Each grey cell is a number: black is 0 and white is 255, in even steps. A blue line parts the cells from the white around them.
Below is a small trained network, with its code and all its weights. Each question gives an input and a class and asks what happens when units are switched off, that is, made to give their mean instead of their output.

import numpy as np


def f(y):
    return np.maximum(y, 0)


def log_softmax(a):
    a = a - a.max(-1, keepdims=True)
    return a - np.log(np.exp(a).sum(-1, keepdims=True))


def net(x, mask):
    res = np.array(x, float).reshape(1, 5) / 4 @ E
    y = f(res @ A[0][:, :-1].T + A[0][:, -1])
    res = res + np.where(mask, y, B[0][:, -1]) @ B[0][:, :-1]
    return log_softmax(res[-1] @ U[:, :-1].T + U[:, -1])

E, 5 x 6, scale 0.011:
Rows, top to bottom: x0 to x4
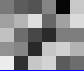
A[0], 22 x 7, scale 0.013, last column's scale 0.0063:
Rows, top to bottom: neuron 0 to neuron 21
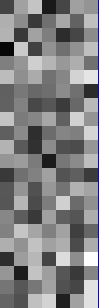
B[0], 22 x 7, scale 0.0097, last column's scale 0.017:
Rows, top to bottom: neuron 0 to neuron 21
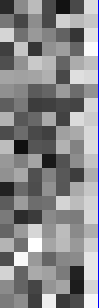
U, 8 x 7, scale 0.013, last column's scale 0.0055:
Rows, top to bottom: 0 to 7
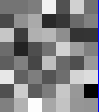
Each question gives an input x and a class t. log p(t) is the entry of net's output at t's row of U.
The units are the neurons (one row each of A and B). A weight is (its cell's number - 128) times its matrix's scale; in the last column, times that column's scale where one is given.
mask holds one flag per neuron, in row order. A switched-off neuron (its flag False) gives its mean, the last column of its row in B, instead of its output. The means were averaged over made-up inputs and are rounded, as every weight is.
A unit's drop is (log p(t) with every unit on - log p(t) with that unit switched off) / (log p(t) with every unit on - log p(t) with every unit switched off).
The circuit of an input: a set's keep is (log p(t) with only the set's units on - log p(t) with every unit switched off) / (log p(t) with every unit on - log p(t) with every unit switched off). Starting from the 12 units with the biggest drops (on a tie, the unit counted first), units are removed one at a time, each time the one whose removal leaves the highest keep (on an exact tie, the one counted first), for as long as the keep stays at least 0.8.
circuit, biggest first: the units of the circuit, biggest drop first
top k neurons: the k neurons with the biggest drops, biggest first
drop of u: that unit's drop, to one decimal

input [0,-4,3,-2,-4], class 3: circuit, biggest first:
(neuron 9; neuron 1)
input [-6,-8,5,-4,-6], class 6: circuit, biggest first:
(neuron 14)
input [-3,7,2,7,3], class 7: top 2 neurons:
(neuron 21; neuron 17)
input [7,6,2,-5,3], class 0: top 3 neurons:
(neuron 21; neuron 8; neuron 5)
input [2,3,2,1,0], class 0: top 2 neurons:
(neuron 10; neuron 2)
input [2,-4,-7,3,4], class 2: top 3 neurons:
(neuron 19; neuron 3; neuron 18)
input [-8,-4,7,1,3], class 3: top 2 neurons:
(neuron 1; neuron 21)
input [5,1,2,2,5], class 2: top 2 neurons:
(neuron 2; neuron 19)
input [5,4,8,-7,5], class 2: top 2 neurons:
(neuron 2; neuron 19)
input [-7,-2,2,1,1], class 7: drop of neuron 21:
0.0
